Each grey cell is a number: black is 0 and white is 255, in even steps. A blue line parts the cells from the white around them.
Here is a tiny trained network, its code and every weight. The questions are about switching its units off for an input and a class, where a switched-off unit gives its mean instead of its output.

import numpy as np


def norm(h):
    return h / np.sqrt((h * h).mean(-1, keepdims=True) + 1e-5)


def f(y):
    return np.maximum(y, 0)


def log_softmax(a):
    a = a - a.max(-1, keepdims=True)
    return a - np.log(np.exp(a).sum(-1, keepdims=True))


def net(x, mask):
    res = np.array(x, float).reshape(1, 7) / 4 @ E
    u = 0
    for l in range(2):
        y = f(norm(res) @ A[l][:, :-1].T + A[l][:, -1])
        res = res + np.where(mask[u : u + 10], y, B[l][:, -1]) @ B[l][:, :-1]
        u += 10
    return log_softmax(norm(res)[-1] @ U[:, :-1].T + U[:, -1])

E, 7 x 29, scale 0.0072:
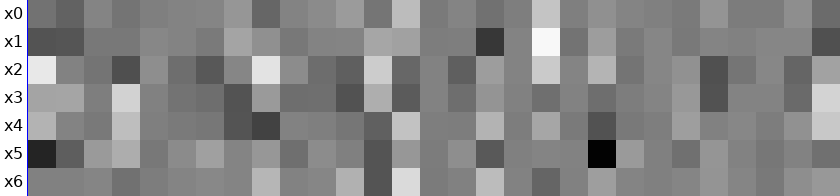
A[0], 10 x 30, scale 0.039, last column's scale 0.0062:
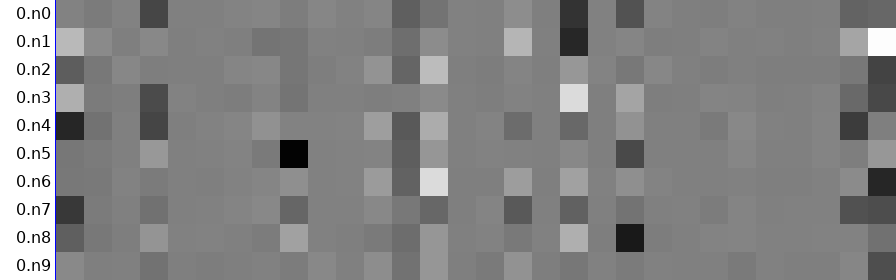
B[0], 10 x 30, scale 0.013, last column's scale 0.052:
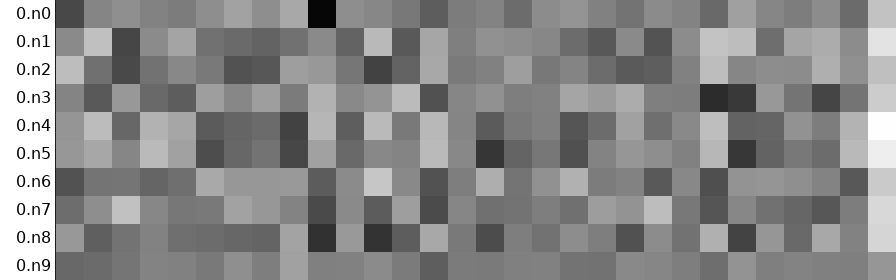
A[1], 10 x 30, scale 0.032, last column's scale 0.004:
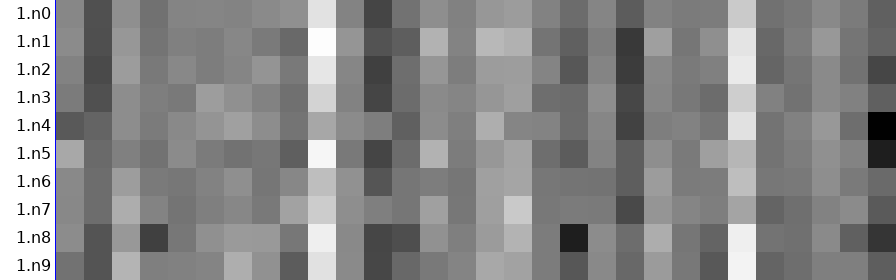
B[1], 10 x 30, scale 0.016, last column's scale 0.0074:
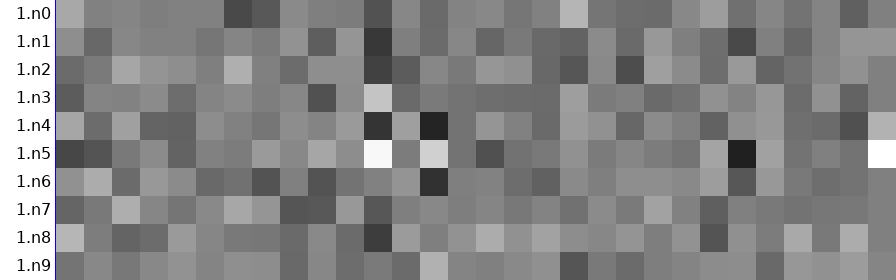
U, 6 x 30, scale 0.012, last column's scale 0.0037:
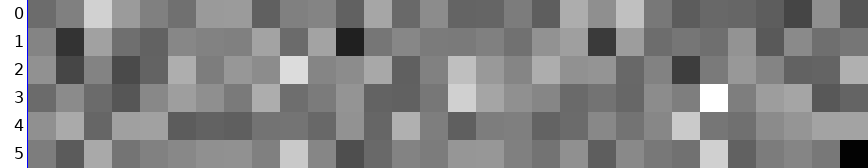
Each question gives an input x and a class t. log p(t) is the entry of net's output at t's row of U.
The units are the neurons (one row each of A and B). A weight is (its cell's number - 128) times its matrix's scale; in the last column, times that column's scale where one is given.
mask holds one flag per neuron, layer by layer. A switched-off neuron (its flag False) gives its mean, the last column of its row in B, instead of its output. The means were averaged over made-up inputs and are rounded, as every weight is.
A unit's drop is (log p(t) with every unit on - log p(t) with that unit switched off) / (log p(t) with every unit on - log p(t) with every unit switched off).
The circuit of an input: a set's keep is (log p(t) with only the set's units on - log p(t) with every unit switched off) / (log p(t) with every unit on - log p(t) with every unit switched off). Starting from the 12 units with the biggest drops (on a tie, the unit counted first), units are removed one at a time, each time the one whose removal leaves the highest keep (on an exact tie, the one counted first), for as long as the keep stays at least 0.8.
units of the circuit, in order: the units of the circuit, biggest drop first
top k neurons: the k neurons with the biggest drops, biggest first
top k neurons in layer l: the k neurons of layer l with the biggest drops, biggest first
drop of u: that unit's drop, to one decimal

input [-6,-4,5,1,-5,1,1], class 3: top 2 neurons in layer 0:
[0.n5; 0.n4]
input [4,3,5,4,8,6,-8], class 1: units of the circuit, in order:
[0.n4; 0.n8]
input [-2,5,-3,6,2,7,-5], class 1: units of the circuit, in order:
[0.n8; 0.n4]
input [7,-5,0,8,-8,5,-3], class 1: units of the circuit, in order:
[0.n4; 0.n5]
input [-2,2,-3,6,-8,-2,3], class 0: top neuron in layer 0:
[0.n1]
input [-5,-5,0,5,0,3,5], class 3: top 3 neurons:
[0.n5; 0.n4; 0.n0]
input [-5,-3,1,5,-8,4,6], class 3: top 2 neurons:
[0.n5; 0.n4]
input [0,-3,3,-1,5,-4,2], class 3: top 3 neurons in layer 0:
[0.n1; 0.n5; 0.n4]
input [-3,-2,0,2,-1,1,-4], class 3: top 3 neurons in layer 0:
[0.n5; 0.n4; 0.n8]
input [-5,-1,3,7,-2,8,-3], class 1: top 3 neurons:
[0.n4; 0.n5; 0.n1]
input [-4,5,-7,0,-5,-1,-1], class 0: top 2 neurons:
[0.n7; 0.n1]
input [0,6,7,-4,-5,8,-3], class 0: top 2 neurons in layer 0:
[0.n1; 0.n3]
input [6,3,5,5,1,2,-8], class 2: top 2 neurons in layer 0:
[0.n3; 0.n5]
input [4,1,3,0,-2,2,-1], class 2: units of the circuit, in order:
[0.n3]
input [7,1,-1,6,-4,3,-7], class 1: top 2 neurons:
[0.n8; 0.n4]
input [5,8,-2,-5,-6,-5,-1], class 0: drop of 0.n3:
0.5
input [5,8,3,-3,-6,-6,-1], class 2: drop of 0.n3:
0.2
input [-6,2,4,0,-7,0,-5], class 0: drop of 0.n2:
0.1
